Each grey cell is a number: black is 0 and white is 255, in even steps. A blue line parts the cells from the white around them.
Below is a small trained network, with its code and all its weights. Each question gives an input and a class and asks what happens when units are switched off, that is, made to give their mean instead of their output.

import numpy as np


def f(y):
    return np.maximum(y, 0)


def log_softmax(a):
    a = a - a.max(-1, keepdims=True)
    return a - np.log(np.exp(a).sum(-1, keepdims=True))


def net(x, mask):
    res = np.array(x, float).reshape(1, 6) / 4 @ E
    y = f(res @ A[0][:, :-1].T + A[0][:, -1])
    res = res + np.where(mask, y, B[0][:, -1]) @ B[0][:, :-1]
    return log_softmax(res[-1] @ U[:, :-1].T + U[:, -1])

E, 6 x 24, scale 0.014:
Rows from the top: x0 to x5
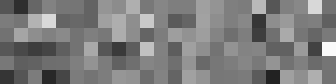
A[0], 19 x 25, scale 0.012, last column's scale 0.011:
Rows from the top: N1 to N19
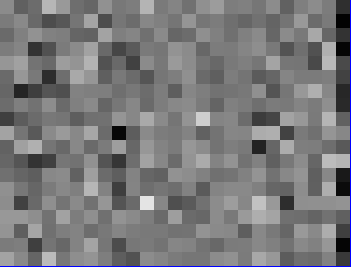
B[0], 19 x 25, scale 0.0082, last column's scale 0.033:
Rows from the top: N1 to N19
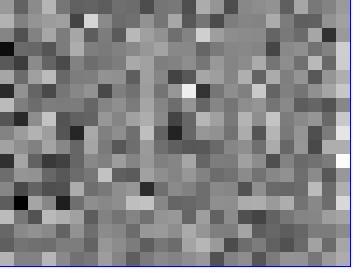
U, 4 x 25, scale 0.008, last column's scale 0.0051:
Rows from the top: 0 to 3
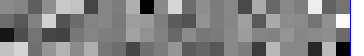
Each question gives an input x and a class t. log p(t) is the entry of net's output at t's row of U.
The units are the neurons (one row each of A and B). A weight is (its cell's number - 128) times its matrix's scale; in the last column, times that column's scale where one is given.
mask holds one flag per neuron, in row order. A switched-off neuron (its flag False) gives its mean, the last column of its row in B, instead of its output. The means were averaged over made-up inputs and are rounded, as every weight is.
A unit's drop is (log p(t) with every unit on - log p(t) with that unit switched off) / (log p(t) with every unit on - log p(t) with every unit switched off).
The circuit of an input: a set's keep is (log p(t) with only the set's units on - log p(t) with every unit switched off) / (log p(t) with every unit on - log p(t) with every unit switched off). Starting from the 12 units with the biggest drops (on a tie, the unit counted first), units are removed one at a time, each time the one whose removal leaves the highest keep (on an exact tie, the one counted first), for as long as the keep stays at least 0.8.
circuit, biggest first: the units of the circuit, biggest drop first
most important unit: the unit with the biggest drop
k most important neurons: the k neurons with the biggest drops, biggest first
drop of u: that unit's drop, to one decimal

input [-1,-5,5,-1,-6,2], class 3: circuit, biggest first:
[N15; N9; N5; N12]
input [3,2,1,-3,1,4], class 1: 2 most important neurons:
[N12; N4]
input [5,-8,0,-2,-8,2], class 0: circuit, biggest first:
[N10; N15; N12]
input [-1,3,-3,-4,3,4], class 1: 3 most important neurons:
[N12; N7; N4]
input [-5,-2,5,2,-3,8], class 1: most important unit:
N6
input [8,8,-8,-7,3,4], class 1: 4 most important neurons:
[N12; N4; N1; N5]
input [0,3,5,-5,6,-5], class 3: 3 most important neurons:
[N15; N9; N5]
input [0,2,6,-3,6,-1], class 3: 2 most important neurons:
[N15; N9]
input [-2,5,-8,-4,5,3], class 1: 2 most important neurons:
[N12; N7]
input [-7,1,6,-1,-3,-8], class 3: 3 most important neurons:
[N15; N9; N16]
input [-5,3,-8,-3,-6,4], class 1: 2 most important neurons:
[N12; N7]
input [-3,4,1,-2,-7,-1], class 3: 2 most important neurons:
[N15; N9]
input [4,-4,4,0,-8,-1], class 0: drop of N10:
0.2
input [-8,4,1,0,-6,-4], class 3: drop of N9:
0.2
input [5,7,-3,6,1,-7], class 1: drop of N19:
0.0
